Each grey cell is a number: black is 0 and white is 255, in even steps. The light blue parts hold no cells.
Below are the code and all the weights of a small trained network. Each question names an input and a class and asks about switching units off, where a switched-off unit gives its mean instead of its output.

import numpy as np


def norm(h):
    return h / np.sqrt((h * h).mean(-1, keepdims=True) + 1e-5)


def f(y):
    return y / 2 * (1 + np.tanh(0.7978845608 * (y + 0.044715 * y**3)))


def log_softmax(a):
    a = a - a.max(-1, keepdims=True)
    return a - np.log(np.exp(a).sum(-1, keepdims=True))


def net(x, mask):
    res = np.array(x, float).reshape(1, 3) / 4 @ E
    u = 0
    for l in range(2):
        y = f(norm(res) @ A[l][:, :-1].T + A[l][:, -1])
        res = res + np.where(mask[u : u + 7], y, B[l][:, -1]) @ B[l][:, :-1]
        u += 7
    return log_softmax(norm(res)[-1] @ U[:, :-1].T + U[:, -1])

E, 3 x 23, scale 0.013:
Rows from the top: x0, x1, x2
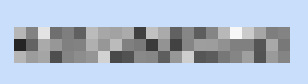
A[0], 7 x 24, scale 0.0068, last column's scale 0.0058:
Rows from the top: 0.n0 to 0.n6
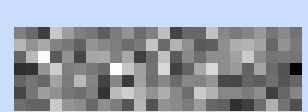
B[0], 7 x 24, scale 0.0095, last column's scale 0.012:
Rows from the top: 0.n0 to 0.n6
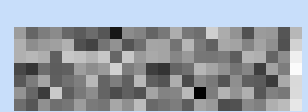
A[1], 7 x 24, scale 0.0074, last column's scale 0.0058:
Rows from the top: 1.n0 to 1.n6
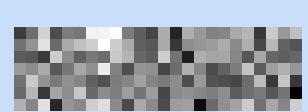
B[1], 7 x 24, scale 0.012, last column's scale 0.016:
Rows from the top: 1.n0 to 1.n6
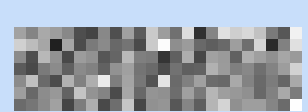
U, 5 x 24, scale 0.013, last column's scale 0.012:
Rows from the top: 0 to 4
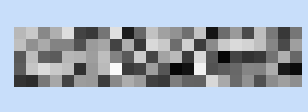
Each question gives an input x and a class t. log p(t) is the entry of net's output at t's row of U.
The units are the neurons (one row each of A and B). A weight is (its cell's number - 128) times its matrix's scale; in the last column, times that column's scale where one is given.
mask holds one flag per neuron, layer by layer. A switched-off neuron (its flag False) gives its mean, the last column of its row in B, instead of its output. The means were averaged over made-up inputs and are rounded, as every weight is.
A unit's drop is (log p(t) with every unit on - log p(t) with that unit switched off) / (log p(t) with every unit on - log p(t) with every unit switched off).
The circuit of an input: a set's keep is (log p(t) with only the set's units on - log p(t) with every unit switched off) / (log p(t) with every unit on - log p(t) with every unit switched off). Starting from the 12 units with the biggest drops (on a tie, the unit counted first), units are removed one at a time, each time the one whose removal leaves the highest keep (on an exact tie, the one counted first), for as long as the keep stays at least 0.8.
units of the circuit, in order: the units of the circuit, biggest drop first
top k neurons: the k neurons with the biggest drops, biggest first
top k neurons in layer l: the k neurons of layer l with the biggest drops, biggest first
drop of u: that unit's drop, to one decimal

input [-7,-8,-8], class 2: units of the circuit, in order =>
(1.n6; 1.n0)
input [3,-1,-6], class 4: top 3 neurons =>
(0.n0; 0.n5; 1.n1)
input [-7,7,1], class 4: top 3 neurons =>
(1.n1; 0.n2; 1.n0)
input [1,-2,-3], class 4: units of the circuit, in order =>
(1.n1; 1.n0)
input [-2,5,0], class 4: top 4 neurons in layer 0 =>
(0.n2; 0.n4; 0.n6; 0.n1)
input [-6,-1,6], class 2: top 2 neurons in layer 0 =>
(0.n3; 0.n5)
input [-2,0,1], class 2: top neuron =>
(0.n3)
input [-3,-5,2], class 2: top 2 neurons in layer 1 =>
(1.n0; 1.n6)
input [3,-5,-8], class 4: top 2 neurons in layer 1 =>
(1.n1; 1.n0)
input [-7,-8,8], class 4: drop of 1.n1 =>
0.5
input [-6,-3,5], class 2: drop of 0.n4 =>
0.0
